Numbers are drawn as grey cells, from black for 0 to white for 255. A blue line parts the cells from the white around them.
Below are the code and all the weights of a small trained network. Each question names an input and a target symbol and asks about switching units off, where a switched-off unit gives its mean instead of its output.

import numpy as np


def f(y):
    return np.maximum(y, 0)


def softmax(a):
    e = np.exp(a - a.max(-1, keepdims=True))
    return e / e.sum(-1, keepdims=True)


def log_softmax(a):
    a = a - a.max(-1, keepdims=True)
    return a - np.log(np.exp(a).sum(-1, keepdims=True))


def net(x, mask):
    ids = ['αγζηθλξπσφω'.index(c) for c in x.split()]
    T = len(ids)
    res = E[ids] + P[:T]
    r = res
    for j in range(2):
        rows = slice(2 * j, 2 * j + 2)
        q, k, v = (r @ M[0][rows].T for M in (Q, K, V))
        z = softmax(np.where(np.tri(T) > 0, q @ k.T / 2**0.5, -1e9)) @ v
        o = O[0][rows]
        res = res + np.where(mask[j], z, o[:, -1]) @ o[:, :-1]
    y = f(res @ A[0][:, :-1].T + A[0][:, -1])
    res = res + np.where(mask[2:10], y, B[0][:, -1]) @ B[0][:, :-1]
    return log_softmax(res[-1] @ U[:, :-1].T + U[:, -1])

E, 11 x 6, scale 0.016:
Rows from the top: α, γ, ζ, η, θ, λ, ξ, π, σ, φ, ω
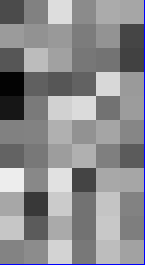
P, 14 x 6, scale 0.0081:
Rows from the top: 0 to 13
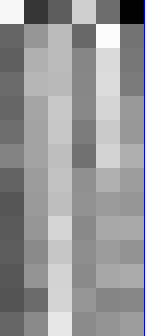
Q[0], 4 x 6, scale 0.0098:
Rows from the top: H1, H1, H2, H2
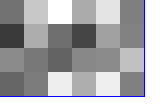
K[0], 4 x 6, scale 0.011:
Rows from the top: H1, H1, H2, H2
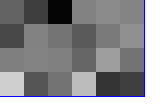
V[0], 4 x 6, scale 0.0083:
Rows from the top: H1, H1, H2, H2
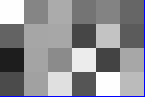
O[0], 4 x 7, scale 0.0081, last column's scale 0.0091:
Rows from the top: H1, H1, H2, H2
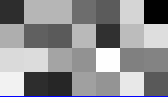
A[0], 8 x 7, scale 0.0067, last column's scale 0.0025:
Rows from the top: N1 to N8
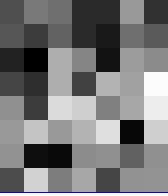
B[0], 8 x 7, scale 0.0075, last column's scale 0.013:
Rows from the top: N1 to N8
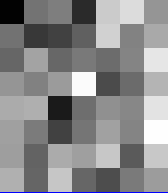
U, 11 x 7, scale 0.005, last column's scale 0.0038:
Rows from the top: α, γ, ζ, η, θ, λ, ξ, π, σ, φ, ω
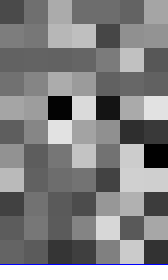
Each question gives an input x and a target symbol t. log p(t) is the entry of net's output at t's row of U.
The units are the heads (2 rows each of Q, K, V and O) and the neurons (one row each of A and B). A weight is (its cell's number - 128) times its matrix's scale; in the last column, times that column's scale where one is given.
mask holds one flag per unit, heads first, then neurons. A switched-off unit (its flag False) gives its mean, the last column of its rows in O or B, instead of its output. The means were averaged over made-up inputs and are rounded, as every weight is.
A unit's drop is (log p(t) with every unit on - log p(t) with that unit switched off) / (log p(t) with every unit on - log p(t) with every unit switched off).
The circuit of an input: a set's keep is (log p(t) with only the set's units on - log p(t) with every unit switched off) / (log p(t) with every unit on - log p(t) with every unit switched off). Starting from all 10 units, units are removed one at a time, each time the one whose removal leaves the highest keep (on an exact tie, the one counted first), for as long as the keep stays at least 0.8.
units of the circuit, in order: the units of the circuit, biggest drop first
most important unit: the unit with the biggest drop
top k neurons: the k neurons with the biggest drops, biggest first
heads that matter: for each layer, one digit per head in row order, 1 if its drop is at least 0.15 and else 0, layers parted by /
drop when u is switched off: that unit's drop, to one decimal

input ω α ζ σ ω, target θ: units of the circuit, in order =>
(H2; N4; N5)
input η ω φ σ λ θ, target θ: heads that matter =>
01
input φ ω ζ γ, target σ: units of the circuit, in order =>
(H2; N1; H1)
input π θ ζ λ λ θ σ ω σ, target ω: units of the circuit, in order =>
(H2; N2)
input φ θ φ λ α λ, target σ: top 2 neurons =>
(N1; N2)
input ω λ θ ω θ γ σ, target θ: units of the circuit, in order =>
(H2; N4; N5)
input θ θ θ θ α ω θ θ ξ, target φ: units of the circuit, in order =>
(H2; N6)
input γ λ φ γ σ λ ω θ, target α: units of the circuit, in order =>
(H2; H1)
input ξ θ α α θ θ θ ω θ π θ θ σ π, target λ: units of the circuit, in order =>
(H2; H1)
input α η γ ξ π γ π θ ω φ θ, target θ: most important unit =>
N5
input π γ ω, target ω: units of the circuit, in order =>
(H2; N1; H1)
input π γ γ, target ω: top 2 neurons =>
(N1; N2)
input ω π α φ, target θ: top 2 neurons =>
(N4; N7)
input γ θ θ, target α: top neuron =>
(N1)
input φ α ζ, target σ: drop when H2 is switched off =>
0.9
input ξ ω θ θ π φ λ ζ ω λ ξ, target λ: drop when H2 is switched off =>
0.6
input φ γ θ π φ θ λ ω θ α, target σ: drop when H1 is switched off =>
0.4
